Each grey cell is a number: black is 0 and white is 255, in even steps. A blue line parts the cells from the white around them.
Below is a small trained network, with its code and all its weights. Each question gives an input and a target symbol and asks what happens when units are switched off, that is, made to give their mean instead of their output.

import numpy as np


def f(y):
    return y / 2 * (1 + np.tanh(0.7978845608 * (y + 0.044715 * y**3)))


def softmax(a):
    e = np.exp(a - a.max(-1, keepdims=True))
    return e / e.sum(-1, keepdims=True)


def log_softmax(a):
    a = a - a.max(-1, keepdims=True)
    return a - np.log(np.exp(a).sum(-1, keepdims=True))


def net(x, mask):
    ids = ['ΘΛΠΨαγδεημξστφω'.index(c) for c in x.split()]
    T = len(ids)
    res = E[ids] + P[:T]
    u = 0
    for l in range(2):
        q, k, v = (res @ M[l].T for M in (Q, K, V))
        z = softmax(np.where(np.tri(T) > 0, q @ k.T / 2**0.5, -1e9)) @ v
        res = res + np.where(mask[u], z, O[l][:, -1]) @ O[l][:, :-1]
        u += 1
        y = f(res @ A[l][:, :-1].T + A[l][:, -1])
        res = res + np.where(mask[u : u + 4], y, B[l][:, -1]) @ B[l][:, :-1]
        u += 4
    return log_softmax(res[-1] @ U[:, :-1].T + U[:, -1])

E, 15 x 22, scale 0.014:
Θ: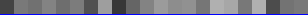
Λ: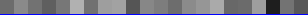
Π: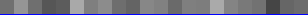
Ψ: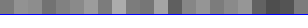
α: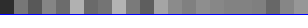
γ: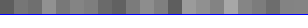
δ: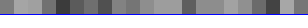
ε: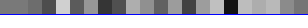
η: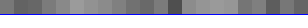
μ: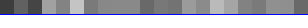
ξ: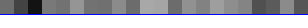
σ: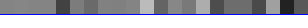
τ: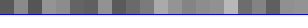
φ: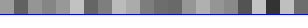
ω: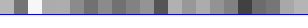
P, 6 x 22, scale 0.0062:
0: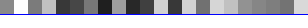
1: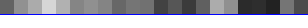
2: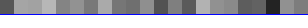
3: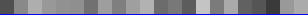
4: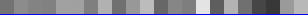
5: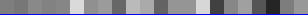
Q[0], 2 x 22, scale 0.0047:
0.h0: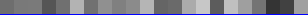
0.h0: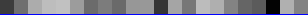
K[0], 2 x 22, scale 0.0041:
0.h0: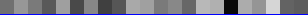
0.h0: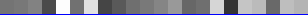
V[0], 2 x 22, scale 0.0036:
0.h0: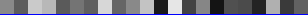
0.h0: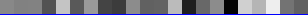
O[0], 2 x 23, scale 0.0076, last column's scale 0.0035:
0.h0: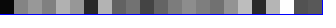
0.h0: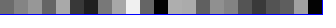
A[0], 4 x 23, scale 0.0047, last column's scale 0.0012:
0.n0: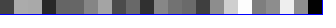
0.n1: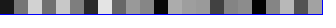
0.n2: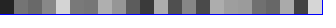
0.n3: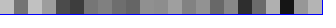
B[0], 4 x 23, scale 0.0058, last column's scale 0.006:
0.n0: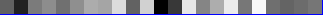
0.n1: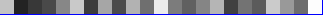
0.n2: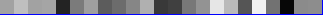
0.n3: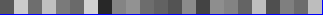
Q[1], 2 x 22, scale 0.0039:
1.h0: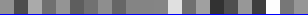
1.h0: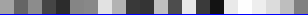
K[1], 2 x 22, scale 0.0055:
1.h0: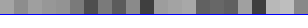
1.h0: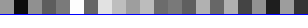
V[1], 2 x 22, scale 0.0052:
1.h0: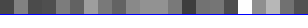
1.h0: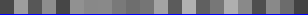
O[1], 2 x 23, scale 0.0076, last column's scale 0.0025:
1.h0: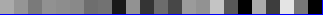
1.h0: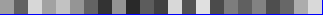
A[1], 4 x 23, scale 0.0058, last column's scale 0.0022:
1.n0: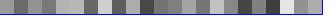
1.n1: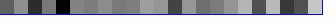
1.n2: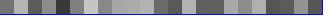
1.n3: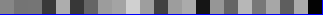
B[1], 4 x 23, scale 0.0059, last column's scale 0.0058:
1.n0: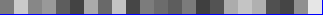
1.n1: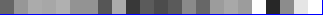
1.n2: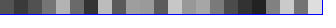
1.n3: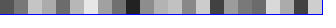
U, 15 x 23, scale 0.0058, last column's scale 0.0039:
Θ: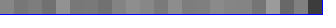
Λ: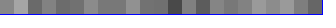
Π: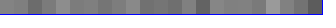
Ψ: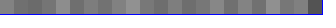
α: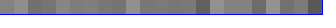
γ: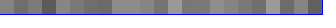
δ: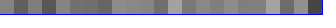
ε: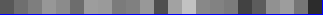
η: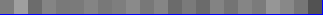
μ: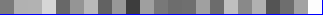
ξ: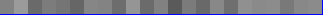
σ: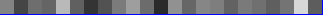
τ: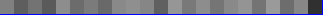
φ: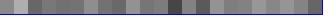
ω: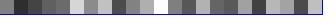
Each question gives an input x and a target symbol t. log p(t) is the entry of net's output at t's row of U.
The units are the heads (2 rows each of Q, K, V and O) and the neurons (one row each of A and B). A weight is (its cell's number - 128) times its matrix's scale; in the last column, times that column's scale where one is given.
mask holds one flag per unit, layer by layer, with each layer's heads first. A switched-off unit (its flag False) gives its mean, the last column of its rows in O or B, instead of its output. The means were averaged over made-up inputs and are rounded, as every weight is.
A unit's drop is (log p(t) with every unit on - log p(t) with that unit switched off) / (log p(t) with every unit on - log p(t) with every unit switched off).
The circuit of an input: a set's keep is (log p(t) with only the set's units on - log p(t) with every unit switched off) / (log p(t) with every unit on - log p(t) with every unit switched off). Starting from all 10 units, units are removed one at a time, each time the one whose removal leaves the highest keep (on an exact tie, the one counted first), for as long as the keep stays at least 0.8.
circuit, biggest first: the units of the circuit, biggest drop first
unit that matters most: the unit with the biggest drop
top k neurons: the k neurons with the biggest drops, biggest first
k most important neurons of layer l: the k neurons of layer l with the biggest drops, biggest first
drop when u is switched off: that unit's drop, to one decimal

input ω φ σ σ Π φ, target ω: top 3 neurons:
[1.n1; 0.n3; 1.n0]
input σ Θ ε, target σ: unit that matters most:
1.h0
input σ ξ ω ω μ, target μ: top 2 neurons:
[0.n2; 1.n2]
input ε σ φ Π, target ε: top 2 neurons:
[1.n2; 1.n3]
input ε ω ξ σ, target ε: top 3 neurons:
[1.n2; 1.n3; 0.n3]
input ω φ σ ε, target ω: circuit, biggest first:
[1.n3; 1.h0; 0.n3]
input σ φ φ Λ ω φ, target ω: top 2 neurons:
[1.n1; 1.n0]
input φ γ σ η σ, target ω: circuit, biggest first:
[0.h0; 0.n1]
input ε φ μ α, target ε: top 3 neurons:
[1.n2; 1.n3; 0.n1]
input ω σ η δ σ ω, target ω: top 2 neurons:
[1.n1; 0.n1]
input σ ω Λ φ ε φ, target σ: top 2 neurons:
[0.n1; 0.n3]
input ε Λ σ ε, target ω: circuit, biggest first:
[0.h0; 1.n3; 1.h0]
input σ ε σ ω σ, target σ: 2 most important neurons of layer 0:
[0.n3; 0.n1]
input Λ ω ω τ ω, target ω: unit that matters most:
1.h0
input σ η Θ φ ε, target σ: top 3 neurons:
[0.n3; 1.n3; 0.n1]
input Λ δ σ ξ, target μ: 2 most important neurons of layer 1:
[1.n2; 1.n1]
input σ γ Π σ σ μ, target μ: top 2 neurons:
[1.n2; 0.n2]
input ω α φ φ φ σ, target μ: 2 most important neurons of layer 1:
[1.n1; 1.n2]
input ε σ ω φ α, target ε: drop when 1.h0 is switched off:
0.4
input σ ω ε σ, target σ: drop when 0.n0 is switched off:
0.0
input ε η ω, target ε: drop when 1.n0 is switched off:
-0.1
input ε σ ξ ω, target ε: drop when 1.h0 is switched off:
0.9
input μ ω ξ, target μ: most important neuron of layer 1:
[1.n2]
